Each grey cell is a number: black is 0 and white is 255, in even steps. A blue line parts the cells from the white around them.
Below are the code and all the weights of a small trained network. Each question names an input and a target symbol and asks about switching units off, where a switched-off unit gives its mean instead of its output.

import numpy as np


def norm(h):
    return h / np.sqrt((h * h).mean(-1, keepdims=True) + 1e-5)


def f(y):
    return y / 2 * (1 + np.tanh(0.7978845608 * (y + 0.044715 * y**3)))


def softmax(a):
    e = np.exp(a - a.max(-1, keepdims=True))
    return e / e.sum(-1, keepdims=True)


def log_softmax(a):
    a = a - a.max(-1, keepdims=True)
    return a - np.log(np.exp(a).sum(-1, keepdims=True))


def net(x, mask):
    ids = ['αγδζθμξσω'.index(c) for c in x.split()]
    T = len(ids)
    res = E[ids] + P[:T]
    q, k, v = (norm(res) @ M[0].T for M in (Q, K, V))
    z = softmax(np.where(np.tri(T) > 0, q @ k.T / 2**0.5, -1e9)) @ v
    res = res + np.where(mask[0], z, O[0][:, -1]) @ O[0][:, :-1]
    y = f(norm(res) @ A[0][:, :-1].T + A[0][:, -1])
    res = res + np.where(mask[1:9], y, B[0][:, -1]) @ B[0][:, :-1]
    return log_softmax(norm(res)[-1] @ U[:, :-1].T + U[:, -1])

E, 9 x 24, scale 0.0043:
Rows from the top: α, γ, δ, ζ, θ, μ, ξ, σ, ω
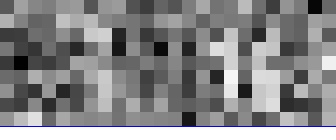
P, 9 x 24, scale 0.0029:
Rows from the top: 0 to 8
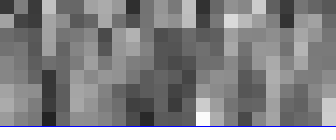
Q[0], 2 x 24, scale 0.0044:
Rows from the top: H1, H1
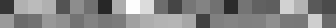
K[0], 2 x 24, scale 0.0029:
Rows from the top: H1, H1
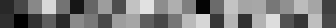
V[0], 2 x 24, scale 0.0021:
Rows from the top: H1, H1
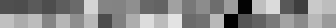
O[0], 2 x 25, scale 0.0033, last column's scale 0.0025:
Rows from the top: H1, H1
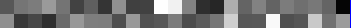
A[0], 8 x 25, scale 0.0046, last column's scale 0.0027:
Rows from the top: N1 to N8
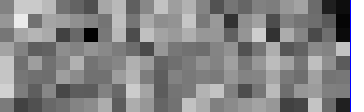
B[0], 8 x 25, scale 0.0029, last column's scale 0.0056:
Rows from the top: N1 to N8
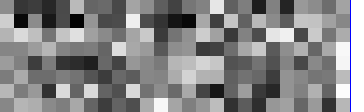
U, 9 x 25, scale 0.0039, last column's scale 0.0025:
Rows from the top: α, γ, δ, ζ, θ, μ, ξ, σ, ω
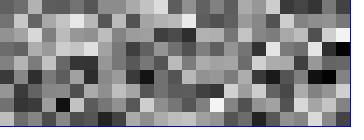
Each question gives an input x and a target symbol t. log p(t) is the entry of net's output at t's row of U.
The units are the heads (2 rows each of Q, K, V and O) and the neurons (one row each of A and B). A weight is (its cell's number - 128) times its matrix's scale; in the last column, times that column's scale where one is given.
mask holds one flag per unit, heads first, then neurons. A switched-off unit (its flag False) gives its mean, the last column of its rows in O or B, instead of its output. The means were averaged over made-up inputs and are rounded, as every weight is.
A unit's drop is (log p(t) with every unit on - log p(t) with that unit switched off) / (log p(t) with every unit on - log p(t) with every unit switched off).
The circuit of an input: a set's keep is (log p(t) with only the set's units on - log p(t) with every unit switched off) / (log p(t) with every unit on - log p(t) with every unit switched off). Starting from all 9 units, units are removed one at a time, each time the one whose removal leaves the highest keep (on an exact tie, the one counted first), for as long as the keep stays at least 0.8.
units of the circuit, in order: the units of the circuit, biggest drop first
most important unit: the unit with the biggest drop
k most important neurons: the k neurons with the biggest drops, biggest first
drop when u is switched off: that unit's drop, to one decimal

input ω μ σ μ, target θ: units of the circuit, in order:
[N7, N5]
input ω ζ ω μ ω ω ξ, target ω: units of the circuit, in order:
[N7]
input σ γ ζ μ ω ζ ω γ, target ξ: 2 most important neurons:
[N4, N8]
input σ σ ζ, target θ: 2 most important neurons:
[N7, N3]
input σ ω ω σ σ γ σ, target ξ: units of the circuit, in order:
[H1, N4]
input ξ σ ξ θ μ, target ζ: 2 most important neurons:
[N3, N1]
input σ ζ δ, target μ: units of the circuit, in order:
[H1, N1, N7]
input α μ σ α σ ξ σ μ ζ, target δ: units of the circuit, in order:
[H1, N5]
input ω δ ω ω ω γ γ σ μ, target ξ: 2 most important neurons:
[N4, N3]
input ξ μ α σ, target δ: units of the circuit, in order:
[H1, N3]
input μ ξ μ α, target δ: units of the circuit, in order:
[H1, N3, N2]
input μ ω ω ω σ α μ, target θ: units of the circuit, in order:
[N5, N7]
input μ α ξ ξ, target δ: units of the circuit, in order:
[H1, N3]
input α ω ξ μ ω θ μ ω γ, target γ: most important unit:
N4
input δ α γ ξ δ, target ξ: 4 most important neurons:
[N3, N8, N5, N6]
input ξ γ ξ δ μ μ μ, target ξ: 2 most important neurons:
[N8, N5]
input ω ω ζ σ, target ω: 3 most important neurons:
[N8, N7, N6]
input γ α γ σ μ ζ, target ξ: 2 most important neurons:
[N5, N3]
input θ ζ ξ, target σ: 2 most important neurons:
[N1, N7]
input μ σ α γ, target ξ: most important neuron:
[N2]
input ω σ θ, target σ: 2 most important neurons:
[N7, N8]
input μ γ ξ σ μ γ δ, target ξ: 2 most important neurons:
[N4, N3]
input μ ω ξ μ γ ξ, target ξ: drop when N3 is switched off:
0.0
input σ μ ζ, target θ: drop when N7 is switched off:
0.4
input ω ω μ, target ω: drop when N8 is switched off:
0.2
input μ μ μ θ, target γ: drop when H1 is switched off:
1.4
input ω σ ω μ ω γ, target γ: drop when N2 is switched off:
0.2
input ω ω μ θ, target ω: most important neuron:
[N8]
